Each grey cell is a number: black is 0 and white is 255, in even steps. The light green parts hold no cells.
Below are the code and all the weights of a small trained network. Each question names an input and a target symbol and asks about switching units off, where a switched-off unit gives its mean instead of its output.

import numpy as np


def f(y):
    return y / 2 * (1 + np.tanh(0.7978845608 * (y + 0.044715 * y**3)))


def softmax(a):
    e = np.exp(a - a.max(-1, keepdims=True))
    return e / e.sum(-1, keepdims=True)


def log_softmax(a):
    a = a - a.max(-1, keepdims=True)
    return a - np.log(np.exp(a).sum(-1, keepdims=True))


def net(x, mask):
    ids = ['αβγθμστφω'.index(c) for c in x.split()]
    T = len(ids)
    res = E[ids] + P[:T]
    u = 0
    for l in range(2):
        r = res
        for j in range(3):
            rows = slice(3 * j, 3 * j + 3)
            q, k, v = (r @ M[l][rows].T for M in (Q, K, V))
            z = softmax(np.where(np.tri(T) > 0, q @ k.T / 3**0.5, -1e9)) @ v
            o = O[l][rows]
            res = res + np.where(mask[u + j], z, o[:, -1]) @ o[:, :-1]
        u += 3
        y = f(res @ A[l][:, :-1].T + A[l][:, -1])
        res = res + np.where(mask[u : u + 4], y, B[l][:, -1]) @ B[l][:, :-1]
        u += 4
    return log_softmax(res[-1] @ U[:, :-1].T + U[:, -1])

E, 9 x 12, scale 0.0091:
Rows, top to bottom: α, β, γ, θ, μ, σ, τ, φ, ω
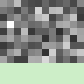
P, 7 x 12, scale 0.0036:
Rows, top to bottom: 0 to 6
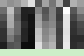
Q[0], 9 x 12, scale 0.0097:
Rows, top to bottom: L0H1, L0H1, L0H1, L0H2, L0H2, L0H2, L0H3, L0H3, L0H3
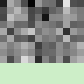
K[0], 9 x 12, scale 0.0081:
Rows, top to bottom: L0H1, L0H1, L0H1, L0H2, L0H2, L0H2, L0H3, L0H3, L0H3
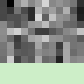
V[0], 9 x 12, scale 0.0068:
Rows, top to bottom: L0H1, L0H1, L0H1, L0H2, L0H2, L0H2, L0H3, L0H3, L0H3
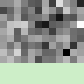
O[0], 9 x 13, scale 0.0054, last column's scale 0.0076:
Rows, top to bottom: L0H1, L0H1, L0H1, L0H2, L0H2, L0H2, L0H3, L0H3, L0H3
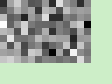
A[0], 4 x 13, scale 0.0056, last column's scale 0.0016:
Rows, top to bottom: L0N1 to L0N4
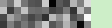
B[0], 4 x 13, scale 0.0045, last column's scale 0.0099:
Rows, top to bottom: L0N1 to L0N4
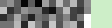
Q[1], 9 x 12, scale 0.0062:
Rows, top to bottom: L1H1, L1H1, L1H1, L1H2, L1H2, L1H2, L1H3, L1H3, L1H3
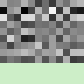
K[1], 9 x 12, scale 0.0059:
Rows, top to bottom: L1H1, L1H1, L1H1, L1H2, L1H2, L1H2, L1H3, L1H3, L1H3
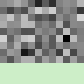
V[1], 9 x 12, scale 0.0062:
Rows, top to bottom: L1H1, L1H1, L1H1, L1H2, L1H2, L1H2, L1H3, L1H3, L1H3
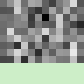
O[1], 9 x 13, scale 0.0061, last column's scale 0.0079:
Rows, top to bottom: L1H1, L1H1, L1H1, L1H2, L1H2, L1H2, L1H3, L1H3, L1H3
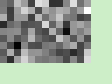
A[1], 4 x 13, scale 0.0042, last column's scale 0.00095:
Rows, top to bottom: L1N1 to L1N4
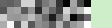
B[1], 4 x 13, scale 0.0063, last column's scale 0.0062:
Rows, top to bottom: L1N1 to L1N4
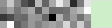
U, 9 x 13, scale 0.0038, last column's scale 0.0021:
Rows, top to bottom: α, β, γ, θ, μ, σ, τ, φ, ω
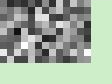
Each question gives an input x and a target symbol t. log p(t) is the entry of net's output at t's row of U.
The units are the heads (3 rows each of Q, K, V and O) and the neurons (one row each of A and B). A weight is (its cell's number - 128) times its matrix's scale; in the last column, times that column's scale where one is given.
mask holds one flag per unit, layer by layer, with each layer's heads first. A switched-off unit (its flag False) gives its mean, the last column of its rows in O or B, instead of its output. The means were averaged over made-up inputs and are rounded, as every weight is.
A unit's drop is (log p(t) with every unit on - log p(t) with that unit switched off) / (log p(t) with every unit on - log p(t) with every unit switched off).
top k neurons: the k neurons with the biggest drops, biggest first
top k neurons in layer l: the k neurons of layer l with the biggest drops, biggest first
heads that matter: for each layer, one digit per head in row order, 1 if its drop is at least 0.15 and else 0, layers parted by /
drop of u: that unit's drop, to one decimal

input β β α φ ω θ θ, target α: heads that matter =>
101 / 011
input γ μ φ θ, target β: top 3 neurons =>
[L1N1, L1N2, L0N3]
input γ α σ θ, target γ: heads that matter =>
000 / 100
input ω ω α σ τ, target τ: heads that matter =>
100 / 100
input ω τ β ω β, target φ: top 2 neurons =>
[L1N1, L0N4]
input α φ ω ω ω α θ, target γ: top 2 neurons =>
[L0N1, L0N2]
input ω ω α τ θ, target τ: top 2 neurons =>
[L0N4, L0N3]
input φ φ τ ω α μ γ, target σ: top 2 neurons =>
[L1N3, L0N3]
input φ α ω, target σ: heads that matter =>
011 / 010
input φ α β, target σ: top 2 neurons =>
[L1N3, L1N1]
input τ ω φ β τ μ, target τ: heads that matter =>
001 / 100
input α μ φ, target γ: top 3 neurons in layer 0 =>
[L0N1, L0N2, L0N4]
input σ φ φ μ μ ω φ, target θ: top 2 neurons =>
[L0N2, L0N4]
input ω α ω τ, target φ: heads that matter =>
000 / 011
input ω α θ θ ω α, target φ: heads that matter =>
100 / 011
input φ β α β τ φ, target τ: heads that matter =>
000 / 100
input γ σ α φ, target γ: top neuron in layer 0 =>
[L0N4]
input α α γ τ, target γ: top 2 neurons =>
[L0N1, L0N2]
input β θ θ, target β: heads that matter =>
100 / 100
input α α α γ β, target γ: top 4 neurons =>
[L0N1, L0N2, L1N1, L0N4]
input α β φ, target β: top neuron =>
[L1N2]
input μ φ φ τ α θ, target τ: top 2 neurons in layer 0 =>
[L0N3, L0N1]
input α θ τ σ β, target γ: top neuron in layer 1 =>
[L1N1]
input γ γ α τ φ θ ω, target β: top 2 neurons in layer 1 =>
[L1N1, L1N2]
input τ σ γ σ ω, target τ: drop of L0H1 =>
0.2
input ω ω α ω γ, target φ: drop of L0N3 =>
0.1
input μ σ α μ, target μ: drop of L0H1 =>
0.1
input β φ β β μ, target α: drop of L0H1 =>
0.4
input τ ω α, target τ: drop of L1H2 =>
0.1
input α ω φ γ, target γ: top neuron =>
[L0N4]
